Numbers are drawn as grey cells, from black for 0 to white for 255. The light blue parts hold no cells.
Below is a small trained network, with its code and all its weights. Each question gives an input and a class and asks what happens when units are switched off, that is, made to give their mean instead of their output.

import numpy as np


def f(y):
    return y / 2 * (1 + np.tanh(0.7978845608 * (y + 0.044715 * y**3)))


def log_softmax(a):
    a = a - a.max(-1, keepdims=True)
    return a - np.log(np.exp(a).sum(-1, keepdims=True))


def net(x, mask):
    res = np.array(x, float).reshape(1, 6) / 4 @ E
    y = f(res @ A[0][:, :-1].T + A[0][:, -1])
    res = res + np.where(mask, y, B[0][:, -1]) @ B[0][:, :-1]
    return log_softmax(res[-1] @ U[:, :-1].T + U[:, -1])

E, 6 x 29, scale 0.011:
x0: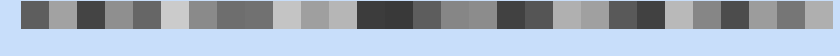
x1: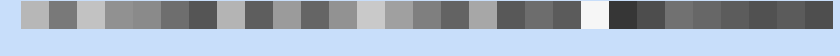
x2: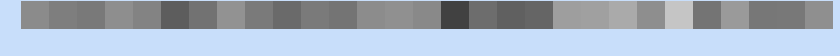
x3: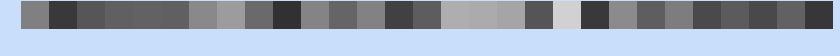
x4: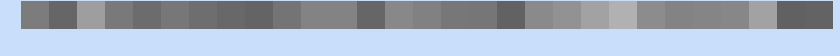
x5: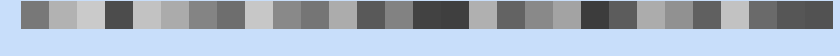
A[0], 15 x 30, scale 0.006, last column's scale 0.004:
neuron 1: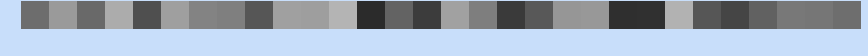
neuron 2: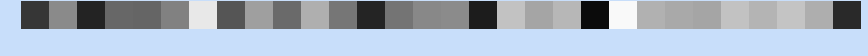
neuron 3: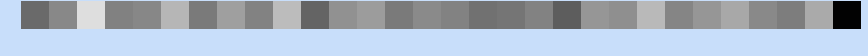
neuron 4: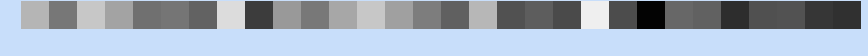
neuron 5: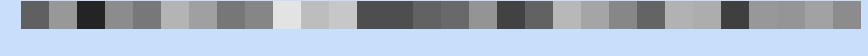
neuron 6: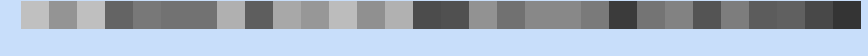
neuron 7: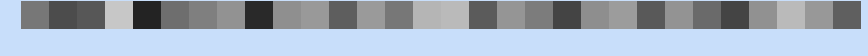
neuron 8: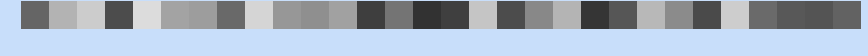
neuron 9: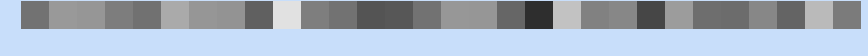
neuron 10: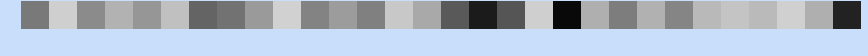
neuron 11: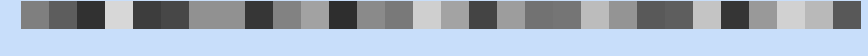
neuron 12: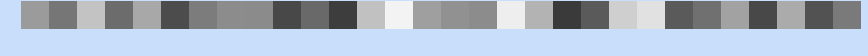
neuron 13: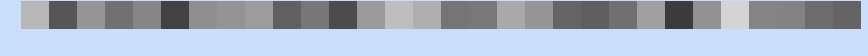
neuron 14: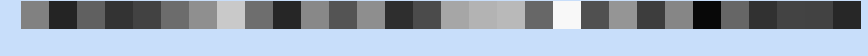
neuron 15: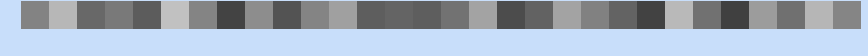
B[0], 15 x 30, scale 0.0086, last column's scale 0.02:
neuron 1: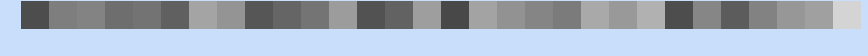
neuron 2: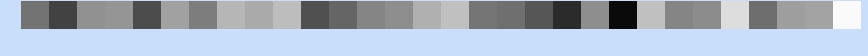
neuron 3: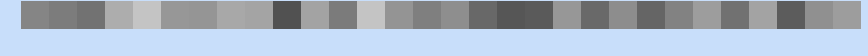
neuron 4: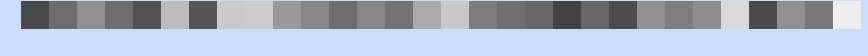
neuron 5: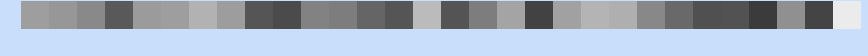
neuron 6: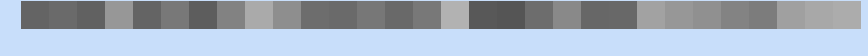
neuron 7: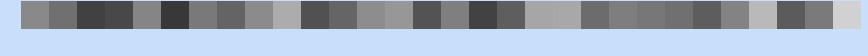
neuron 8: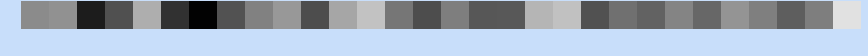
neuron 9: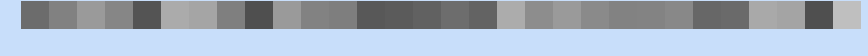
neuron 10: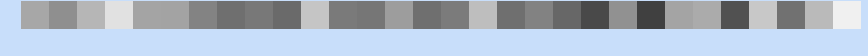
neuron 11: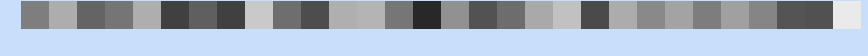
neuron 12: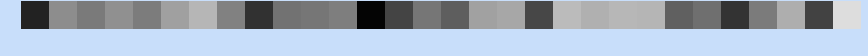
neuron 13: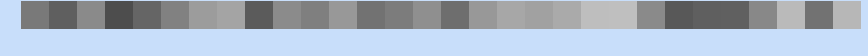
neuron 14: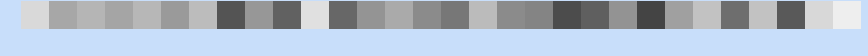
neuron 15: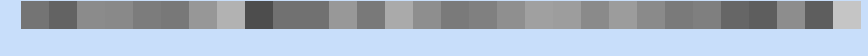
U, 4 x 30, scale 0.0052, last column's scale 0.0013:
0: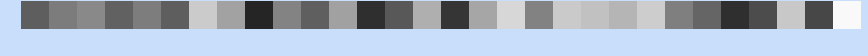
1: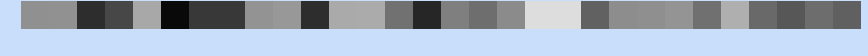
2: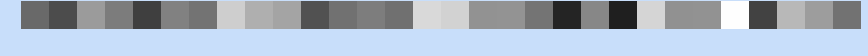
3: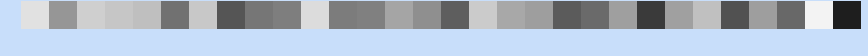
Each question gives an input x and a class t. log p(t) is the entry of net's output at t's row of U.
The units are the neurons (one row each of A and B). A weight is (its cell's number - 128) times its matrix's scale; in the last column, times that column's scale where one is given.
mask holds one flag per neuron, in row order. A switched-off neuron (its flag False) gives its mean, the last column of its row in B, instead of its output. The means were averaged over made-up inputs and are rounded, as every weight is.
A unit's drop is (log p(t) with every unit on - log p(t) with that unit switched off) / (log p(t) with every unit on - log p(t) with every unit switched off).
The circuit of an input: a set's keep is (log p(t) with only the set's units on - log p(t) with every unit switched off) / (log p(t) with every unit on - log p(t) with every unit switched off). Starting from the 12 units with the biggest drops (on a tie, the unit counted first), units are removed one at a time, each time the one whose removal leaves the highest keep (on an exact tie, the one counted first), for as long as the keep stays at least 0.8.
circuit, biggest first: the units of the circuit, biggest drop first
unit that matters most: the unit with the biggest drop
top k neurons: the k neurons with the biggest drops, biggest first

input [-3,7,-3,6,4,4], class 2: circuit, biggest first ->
[neuron 4]
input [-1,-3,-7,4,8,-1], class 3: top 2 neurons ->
[neuron 14; neuron 4]
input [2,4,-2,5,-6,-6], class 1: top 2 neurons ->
[neuron 11; neuron 7]
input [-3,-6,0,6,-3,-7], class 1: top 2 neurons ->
[neuron 11; neuron 7]
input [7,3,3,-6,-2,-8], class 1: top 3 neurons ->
[neuron 11; neuron 7; neuron 12]
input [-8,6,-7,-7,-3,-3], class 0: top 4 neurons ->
[neuron 12; neuron 14; neuron 13; neuron 2]
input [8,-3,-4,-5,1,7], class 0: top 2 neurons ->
[neuron 5; neuron 11]
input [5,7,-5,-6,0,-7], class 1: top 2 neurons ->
[neuron 11; neuron 2]
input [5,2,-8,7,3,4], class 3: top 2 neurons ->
[neuron 14; neuron 12]
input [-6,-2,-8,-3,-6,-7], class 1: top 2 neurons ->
[neuron 11; neuron 7]
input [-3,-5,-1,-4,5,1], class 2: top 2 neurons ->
[neuron 2; neuron 14]
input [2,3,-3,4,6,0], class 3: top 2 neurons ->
[neuron 2; neuron 14]
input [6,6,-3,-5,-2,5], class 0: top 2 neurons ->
[neuron 2; neuron 5]
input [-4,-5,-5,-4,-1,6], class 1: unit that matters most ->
neuron 8
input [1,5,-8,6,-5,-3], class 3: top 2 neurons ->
[neuron 14; neuron 2]
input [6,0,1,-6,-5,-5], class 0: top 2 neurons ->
[neuron 14; neuron 5]
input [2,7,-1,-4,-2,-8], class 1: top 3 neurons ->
[neuron 11; neuron 7; neuron 2]
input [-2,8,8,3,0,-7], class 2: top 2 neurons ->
[neuron 4; neuron 8]
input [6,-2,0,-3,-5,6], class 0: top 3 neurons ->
[neuron 5; neuron 11; neuron 1]
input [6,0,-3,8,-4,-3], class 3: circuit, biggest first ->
[neuron 14]
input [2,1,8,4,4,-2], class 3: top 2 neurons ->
[neuron 14; neuron 8]
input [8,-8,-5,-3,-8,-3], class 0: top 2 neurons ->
[neuron 5; neuron 4]
